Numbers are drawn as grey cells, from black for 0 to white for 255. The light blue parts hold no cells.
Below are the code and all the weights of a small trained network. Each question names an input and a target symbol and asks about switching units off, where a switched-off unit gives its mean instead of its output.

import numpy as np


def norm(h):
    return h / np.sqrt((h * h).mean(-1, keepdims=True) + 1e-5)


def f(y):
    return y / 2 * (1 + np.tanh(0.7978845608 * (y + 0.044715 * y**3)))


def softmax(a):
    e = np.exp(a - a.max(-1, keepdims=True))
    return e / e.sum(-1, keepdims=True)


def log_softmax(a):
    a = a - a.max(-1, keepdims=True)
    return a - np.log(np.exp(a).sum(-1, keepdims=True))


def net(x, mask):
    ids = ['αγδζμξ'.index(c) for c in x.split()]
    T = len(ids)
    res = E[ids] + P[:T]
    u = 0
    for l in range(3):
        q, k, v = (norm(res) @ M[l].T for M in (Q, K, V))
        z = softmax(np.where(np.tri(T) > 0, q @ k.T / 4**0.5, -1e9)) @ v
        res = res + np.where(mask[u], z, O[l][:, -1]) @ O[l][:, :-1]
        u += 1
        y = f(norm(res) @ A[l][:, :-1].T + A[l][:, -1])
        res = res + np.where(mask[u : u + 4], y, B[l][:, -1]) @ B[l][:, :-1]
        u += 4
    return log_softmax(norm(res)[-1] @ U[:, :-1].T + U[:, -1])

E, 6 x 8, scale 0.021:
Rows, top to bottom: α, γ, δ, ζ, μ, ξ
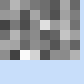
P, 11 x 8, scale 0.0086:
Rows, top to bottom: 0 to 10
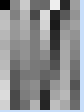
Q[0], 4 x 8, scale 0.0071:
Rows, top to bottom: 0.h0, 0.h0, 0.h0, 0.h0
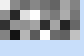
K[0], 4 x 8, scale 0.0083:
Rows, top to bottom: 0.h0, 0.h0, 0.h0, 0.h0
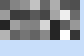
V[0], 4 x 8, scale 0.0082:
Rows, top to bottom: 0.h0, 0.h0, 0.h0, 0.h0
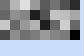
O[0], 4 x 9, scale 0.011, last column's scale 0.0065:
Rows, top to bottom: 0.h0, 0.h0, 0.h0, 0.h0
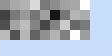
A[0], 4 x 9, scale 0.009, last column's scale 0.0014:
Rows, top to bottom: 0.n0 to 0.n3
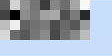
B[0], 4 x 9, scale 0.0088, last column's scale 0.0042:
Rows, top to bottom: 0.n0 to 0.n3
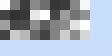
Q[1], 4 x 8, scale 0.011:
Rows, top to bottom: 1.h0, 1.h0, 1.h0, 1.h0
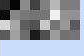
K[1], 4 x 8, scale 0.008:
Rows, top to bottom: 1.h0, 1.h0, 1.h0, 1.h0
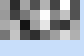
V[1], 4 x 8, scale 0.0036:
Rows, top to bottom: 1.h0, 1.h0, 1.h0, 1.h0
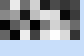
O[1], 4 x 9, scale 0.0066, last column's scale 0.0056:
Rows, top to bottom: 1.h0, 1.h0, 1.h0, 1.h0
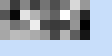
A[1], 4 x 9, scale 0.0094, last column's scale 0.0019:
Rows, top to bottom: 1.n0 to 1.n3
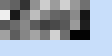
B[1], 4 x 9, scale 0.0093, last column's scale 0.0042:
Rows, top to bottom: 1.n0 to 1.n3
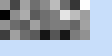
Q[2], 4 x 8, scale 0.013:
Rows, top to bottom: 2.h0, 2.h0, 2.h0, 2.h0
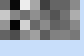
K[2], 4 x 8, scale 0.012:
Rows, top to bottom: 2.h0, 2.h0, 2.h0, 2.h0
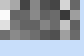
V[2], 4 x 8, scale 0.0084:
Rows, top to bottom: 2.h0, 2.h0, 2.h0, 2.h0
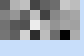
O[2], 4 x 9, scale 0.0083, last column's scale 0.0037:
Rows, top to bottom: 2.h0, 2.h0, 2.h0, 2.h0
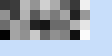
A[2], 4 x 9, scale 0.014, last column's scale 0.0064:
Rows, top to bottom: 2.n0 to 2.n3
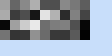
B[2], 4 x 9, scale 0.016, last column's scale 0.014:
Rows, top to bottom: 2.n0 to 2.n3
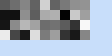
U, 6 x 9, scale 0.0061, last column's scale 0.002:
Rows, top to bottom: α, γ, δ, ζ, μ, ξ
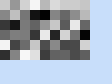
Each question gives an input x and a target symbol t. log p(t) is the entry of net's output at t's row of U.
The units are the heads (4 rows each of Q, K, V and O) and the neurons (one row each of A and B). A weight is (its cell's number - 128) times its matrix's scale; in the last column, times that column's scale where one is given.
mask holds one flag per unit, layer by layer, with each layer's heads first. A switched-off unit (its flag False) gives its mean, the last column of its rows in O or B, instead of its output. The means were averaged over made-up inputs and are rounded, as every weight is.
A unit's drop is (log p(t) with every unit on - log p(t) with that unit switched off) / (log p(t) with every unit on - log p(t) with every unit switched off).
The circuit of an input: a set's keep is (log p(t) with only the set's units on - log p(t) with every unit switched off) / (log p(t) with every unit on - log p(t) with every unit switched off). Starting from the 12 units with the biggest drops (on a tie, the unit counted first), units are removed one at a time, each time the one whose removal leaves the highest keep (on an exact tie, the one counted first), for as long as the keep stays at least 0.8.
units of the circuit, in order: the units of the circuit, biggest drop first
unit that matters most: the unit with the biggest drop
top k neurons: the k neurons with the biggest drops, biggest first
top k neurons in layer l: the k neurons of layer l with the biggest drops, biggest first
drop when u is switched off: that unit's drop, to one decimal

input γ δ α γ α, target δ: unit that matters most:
1.h0
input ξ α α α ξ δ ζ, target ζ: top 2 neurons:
(2.n0, 2.n2)
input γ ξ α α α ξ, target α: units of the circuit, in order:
(2.h0, 0.h0, 2.n2)
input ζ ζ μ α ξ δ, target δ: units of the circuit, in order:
(2.n1, 2.n2)
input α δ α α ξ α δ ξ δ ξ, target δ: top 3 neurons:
(2.n2, 1.n3, 0.n3)
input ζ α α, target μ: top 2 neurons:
(2.n3, 1.n2)
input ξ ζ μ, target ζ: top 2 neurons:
(2.n2, 2.n0)
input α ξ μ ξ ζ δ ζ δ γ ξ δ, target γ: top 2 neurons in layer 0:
(0.n0, 0.n3)
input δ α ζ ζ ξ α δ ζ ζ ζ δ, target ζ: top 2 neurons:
(2.n2, 0.n2)
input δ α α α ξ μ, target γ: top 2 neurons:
(0.n1, 2.n2)
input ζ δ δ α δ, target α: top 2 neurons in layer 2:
(2.n2, 2.n1)
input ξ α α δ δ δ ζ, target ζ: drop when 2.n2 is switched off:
0.2
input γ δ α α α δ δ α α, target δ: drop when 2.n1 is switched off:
0.1
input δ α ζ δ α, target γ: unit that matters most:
0.n3
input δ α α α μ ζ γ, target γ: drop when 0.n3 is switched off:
1.0
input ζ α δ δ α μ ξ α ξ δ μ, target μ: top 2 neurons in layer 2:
(2.n3, 2.n2)
